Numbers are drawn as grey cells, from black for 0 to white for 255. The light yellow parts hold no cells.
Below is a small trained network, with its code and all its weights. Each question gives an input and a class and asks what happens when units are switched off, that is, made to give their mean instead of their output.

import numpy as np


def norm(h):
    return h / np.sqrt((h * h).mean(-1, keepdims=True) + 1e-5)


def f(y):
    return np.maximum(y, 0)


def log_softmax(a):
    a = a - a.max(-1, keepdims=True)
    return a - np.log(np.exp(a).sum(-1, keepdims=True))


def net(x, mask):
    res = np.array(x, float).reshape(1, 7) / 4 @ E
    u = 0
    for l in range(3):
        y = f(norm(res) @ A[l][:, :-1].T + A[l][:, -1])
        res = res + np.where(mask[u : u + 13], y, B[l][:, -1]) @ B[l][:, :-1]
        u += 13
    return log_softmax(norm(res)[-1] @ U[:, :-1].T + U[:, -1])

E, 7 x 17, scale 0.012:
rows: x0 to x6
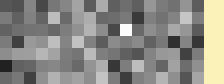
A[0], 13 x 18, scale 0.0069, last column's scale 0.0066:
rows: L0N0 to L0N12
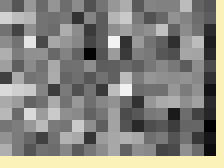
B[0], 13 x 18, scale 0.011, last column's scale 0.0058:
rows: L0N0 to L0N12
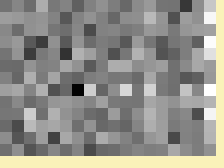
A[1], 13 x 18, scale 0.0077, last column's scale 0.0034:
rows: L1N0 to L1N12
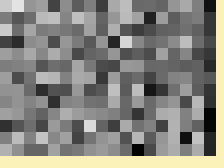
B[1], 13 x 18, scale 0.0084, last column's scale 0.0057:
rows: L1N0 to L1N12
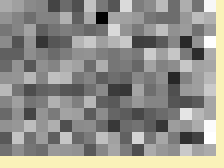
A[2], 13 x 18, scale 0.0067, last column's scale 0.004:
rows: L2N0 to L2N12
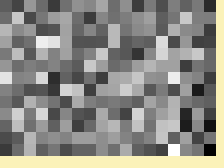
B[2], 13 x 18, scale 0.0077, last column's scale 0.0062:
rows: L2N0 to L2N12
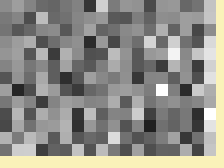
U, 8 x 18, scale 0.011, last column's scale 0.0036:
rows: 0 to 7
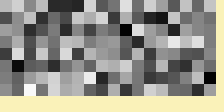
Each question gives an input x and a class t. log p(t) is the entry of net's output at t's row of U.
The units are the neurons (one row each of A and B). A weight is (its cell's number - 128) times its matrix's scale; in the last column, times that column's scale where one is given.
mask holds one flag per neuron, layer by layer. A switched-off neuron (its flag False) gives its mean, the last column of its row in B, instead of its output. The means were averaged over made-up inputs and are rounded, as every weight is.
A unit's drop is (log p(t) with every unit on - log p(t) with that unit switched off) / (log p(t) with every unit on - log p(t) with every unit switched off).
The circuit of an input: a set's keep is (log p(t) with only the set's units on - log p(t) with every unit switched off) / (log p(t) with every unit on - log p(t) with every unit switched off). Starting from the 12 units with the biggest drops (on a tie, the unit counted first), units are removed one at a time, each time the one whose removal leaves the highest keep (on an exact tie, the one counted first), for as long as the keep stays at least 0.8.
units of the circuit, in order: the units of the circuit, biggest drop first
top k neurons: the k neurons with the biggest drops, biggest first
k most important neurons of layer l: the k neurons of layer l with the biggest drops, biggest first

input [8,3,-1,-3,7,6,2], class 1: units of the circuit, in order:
(L1N10)
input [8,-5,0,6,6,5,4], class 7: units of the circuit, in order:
(L1N11; L2N9)
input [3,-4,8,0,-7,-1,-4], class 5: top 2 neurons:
(L1N3; L0N11)
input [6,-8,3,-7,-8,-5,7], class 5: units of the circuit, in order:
(L0N11; L2N7)
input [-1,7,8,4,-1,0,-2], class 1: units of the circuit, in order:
(L1N3; L1N10)
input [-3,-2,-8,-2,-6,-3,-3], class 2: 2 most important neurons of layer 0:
(L0N3; L0N4)
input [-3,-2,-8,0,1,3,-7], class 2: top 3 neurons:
(L0N3; L0N4; L1N7)
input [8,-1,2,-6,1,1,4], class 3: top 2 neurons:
(L2N4; L1N9)
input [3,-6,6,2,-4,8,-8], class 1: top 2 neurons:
(L1N10; L2N12)
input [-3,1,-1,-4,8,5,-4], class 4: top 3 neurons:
(L1N11; L2N9; L2N10)
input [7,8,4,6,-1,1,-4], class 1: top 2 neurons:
(L1N3; L1N10)
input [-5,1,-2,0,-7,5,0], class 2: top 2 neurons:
(L1N7; L0N7)
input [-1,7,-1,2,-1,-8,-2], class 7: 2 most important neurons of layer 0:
(L0N9; L0N10)
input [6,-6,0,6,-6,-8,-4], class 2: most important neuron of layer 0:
(L0N3)
